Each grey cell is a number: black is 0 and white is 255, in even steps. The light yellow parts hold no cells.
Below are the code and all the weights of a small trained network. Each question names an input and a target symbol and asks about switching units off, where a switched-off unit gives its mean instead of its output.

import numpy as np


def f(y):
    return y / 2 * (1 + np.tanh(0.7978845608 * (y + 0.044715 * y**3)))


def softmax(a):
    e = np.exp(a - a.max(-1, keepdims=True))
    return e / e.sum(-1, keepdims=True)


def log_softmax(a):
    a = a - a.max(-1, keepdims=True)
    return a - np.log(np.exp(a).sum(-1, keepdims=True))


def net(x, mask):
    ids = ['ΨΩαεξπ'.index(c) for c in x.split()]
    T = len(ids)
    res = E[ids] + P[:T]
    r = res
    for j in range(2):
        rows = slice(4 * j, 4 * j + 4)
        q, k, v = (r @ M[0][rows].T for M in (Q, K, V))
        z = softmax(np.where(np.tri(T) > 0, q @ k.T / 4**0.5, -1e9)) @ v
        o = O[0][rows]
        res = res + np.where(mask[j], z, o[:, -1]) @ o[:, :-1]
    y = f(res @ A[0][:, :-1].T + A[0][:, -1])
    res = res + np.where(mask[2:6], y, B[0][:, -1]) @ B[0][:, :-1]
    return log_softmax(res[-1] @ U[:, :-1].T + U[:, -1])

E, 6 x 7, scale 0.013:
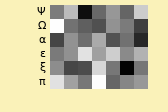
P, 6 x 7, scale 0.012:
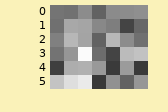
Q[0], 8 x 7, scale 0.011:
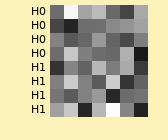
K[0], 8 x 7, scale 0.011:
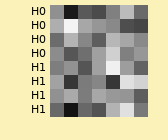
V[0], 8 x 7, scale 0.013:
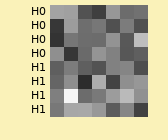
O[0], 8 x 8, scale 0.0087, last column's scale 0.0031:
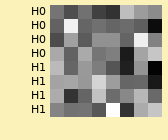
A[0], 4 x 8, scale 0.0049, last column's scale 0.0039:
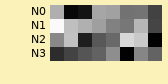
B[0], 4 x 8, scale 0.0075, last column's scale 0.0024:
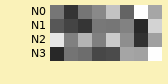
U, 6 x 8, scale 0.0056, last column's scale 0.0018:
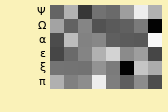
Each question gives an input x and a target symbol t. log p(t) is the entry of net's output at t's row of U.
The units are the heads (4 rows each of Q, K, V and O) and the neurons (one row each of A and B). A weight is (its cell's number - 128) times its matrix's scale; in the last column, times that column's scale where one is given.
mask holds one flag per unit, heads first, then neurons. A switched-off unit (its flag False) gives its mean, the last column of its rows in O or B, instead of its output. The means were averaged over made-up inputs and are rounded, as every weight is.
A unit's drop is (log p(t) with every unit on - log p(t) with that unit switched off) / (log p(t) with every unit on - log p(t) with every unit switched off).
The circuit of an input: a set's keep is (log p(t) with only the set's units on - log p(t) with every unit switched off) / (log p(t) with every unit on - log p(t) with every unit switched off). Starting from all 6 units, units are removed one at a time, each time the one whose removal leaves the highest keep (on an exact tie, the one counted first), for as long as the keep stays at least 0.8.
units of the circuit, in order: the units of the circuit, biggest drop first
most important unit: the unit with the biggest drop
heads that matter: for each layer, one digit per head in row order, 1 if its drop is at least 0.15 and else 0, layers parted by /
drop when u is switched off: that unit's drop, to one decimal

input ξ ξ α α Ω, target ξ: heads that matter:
11
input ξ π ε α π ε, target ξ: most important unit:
H0
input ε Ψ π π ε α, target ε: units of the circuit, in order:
[H1 H0]
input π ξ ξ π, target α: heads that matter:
01
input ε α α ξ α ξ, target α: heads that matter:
11
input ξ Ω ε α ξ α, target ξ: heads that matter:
11
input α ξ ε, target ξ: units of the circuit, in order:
[H1 H0]
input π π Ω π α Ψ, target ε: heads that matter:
01
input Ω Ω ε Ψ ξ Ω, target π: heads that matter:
01
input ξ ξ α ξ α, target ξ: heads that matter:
11
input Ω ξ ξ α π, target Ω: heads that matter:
10
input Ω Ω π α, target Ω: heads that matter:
10
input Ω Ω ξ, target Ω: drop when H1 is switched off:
0.3
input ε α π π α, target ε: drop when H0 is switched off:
0.5
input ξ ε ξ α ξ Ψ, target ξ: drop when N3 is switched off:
-0.1
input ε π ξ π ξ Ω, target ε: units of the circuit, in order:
[H1]
